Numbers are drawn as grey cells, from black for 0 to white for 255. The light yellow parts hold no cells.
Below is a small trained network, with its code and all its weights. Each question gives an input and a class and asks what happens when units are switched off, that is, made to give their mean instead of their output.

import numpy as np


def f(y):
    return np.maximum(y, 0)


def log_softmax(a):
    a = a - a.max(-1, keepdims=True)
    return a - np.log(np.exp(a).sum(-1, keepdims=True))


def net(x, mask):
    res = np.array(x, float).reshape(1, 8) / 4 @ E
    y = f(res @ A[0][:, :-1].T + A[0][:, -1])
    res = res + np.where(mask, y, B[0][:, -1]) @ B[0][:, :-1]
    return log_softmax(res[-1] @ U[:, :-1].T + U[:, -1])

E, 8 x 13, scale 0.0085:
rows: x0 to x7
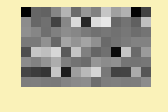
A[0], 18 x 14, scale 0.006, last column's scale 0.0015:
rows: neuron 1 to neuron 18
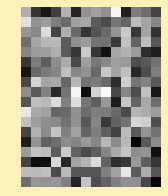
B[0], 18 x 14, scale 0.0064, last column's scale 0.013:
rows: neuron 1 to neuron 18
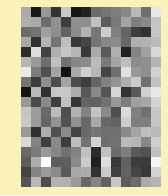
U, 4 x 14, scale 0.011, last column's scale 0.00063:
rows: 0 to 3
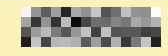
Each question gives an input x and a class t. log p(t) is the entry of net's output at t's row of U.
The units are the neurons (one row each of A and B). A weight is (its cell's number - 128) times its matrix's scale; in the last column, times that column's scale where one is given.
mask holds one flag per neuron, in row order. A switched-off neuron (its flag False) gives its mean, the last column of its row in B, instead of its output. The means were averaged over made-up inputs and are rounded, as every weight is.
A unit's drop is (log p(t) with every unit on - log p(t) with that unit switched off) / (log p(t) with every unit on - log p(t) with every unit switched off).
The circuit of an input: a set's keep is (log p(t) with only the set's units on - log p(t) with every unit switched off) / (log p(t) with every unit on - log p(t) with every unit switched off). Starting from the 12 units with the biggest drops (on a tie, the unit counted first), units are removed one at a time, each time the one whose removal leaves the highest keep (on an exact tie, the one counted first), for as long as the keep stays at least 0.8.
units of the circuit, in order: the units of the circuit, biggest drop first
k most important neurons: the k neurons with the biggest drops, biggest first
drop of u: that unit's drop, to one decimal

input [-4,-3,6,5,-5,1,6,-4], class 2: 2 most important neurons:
neuron 16; neuron 10
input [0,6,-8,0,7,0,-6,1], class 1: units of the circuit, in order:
neuron 10
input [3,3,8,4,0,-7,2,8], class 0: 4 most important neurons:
neuron 5; neuron 14; neuron 7; neuron 18
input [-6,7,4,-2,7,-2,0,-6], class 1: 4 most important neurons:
neuron 10; neuron 8; neuron 5; neuron 4
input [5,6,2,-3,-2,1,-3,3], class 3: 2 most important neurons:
neuron 9; neuron 11
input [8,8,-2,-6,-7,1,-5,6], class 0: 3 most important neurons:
neuron 7; neuron 14; neuron 5
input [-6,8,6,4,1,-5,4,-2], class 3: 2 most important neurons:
neuron 9; neuron 7
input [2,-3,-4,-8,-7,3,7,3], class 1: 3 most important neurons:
neuron 1; neuron 17; neuron 3
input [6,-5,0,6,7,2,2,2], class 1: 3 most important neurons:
neuron 10; neuron 8; neuron 4
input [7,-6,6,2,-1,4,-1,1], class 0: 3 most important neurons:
neuron 7; neuron 9; neuron 14
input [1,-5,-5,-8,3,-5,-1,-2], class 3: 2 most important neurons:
neuron 5; neuron 1
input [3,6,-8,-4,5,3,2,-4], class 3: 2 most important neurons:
neuron 9; neuron 1
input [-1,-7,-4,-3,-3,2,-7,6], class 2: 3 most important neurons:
neuron 17; neuron 9; neuron 15
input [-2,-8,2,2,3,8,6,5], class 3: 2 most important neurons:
neuron 5; neuron 18
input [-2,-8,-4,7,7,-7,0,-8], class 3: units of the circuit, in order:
neuron 5
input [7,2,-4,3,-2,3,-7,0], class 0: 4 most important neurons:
neuron 7; neuron 14; neuron 16; neuron 6
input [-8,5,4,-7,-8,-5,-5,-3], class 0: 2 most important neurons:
neuron 11; neuron 12
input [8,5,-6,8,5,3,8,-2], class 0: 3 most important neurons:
neuron 14; neuron 7; neuron 17
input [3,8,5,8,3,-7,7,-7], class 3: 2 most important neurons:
neuron 9; neuron 17
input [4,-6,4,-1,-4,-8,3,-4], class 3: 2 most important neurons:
neuron 5; neuron 18
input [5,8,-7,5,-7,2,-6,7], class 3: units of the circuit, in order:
neuron 9
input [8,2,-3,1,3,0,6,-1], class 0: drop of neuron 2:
0.0
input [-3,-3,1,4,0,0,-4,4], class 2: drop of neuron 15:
0.1
